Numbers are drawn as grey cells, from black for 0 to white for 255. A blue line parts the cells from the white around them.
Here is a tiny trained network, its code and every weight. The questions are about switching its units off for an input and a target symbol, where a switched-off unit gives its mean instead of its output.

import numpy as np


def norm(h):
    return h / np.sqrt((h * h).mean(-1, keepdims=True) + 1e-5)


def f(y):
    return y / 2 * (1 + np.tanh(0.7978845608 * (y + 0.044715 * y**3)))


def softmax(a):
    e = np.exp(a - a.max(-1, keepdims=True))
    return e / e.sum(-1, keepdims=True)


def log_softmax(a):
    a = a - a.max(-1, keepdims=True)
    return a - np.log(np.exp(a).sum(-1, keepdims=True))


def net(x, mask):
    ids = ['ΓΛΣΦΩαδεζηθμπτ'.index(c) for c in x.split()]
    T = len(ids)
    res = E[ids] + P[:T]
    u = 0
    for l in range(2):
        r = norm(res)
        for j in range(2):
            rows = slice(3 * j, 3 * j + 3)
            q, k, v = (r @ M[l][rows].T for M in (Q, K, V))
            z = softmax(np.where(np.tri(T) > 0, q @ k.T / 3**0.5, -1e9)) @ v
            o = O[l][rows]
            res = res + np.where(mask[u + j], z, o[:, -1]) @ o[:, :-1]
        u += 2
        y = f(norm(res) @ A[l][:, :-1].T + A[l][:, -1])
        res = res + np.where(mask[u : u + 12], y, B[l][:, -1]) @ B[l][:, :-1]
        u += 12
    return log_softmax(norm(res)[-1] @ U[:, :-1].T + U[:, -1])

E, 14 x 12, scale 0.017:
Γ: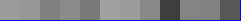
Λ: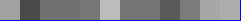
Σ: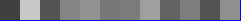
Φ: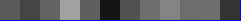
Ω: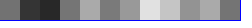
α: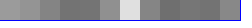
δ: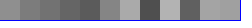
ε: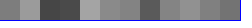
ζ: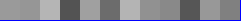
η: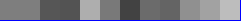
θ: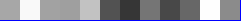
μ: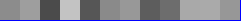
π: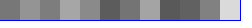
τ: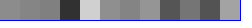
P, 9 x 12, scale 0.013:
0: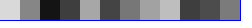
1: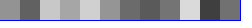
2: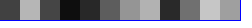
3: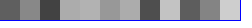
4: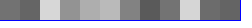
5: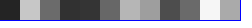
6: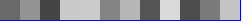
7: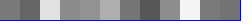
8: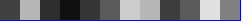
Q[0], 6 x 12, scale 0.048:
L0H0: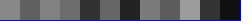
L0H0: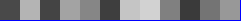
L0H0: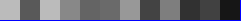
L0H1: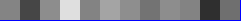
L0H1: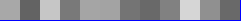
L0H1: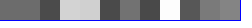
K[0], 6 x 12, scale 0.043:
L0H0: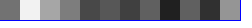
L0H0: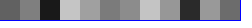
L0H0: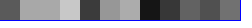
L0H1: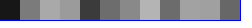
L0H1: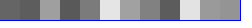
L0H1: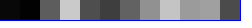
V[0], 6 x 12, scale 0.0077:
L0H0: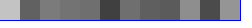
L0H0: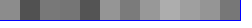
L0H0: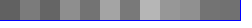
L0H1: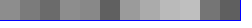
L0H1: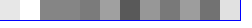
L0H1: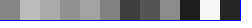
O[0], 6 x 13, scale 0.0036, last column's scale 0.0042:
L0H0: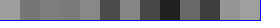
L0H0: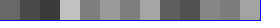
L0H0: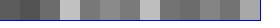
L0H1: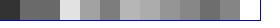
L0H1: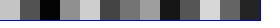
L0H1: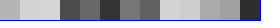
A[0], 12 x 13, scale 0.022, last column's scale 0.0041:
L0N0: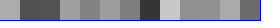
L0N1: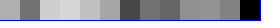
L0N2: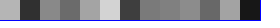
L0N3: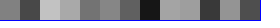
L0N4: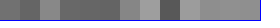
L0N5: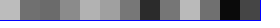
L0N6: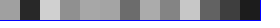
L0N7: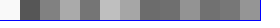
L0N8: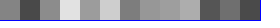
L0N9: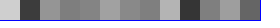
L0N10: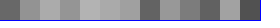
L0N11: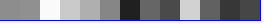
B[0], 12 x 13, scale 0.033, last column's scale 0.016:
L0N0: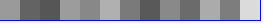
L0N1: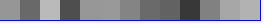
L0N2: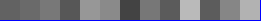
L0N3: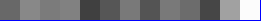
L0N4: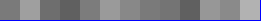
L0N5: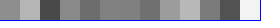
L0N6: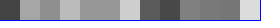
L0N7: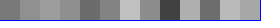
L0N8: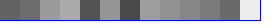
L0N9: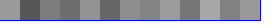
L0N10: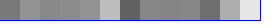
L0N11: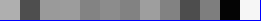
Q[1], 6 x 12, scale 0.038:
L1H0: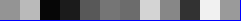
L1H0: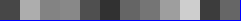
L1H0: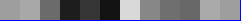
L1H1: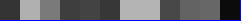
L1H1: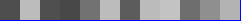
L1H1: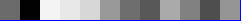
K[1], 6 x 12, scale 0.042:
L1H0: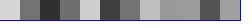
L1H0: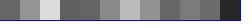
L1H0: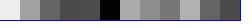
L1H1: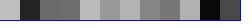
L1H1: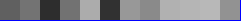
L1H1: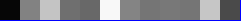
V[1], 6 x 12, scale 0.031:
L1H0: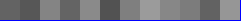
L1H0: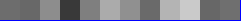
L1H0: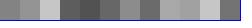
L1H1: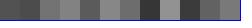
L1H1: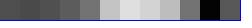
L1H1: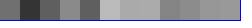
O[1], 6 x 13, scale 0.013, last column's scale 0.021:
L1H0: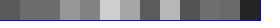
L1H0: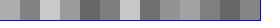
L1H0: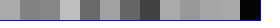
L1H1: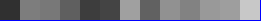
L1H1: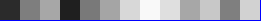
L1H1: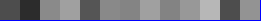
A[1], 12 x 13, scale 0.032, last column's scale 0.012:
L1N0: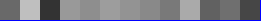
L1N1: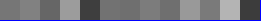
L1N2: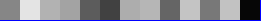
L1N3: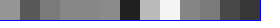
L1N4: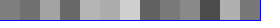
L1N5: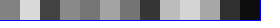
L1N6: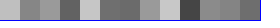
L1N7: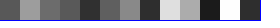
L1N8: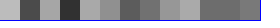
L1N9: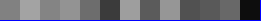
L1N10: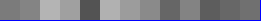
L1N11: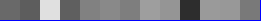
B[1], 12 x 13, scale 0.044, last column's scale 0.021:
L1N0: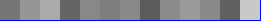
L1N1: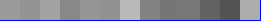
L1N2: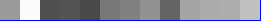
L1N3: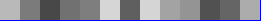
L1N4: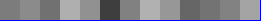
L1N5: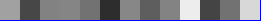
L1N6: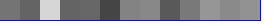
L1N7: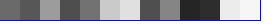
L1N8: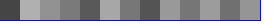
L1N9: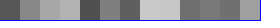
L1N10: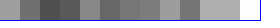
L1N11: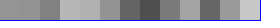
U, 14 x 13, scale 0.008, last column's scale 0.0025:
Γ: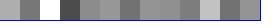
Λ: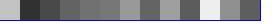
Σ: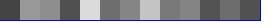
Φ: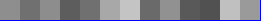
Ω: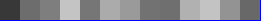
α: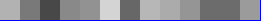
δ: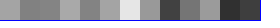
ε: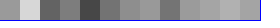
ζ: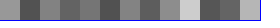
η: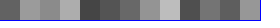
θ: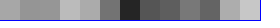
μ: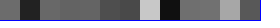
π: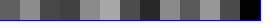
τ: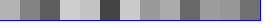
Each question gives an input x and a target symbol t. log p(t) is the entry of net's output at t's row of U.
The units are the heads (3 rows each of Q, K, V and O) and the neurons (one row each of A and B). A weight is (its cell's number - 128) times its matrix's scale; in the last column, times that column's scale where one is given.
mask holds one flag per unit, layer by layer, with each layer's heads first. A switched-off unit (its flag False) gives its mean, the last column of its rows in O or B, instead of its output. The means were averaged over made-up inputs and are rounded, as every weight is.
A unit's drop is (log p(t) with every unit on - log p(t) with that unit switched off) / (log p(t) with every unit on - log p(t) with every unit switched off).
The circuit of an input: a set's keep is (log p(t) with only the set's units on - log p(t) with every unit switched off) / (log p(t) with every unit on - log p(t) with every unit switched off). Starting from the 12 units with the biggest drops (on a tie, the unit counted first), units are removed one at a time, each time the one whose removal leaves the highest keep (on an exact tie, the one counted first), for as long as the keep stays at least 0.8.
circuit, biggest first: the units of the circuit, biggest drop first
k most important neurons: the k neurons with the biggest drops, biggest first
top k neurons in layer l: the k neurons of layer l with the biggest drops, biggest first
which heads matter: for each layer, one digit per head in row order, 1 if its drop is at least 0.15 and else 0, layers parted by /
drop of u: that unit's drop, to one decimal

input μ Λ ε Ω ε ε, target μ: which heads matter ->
00 / 01
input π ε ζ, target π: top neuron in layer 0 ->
(L0N5)
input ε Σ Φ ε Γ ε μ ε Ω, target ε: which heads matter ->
00 / 10
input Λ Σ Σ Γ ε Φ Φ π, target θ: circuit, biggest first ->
(L1N11 L0N1)
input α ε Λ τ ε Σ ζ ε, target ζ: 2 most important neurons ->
(L0N5 L1N5)
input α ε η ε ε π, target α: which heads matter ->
00 / 11
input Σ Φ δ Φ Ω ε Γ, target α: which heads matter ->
10 / 01
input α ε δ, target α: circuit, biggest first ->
(L0N3 L0N6 L1N3)
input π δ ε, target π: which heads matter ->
01 / 10
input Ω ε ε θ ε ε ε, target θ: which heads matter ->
01 / 01
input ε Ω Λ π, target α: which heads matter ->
00 / 00
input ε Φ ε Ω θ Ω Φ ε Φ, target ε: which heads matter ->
00 / 10
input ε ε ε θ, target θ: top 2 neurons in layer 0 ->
(L0N3 L0N1)
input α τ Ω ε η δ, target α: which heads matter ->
00 / 01
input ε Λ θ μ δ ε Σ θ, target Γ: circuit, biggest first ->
(L0N1 L1N7)
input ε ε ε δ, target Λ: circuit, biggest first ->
(L0N0 L0N9)
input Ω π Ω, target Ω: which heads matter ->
00 / 01
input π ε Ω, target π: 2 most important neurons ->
(L0N5 L0N11)
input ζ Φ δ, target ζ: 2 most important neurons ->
(L0N3 L0N1)
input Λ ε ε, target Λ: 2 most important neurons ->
(L0N5 L0N3)
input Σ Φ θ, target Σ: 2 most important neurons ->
(L0N3 L0N5)
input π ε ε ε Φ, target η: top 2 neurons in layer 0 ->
(L0N11 L0N3)
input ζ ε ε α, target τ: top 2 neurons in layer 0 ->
(L0N3 L0N7)
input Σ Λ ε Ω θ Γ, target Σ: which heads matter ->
00 / 10
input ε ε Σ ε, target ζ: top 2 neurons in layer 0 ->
(L0N3 L0N11)
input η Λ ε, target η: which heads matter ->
00 / 11
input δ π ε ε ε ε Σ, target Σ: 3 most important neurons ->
(L0N3 L0N5 L1N7)
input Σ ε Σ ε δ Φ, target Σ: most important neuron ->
(L0N6)
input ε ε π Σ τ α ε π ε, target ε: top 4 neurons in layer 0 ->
(L0N11 L0N3 L0N5 L0N0)
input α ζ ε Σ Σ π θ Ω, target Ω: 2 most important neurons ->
(L0N6 L0N8)
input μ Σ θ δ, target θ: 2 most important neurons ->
(L0N11 L0N3)
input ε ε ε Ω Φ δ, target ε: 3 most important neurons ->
(L0N11 L0N3 L0N5)
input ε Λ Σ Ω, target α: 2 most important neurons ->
(L0N3 L1N3)
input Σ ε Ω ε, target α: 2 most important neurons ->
(L0N3 L1N3)
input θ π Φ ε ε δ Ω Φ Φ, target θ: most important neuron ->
(L0N6)
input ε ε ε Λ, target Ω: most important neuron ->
(L0N3)
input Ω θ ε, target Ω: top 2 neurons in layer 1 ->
(L1N7 L1N10)
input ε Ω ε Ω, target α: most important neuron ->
(L1N3)
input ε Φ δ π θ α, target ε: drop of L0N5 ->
0.1
